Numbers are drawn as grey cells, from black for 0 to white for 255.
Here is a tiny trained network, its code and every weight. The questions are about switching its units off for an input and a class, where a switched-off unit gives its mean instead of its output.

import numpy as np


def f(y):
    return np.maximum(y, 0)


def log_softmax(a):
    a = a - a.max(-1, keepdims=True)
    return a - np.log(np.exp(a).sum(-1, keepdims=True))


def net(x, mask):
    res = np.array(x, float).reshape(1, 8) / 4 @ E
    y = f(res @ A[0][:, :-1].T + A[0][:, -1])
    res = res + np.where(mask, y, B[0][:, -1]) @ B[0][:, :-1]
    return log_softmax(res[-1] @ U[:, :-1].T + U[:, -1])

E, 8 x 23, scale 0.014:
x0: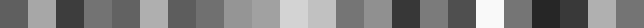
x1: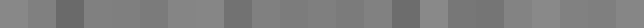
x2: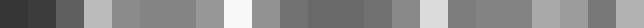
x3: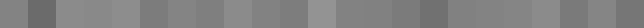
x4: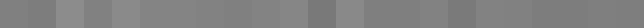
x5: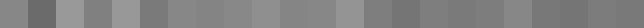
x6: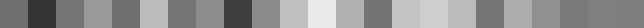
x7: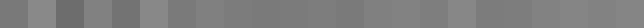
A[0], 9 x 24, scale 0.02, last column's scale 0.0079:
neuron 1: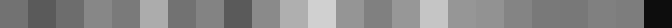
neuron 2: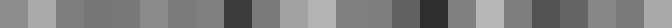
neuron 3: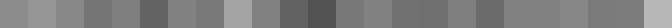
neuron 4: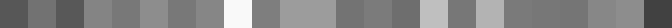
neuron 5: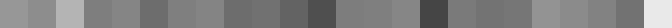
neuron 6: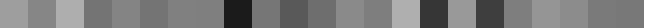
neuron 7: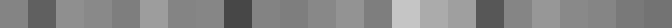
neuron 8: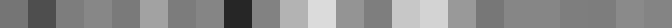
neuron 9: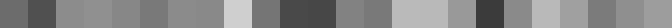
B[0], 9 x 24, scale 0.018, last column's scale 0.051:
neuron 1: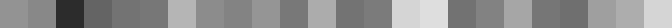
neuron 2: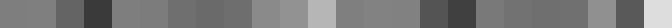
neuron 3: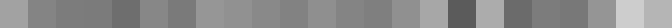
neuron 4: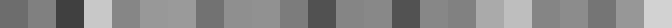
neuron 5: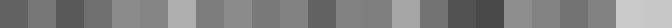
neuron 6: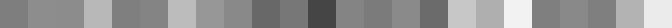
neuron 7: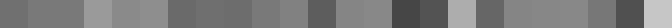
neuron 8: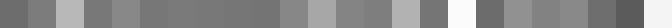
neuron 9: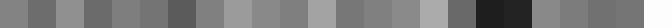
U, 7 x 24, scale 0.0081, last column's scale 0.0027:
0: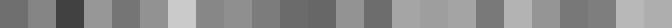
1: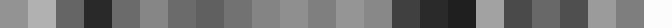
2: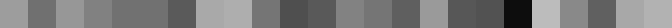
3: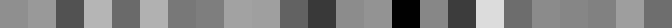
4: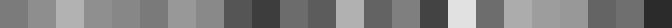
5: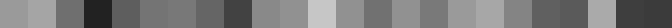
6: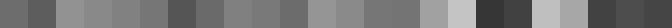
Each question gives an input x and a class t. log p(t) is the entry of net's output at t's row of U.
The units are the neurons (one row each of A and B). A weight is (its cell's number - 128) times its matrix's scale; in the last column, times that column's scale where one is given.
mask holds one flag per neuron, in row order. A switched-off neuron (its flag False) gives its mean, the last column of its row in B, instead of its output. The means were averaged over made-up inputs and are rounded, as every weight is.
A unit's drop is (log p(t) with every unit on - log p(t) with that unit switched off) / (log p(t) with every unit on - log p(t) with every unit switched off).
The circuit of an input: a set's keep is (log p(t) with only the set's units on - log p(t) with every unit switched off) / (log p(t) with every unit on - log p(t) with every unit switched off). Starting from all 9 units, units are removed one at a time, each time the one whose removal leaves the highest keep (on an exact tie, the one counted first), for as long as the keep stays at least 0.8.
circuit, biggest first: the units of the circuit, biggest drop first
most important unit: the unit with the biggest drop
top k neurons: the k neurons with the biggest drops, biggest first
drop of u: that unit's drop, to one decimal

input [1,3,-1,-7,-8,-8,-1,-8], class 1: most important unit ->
neuron 8
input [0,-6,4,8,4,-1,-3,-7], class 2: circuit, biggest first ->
neuron 6; neuron 8
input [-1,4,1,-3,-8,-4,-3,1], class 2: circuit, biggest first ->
neuron 6; neuron 8
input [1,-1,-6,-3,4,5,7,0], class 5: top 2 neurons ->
neuron 1; neuron 2
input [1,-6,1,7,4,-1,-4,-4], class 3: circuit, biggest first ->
neuron 8; neuron 1
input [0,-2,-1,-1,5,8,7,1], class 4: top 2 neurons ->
neuron 8; neuron 9
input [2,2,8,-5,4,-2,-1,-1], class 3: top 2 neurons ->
neuron 4; neuron 8
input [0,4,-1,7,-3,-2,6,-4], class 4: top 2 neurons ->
neuron 8; neuron 9
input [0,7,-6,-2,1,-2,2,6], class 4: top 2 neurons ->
neuron 6; neuron 1
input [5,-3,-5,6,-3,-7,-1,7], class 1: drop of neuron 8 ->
0.2
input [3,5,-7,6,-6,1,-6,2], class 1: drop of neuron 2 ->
0.3
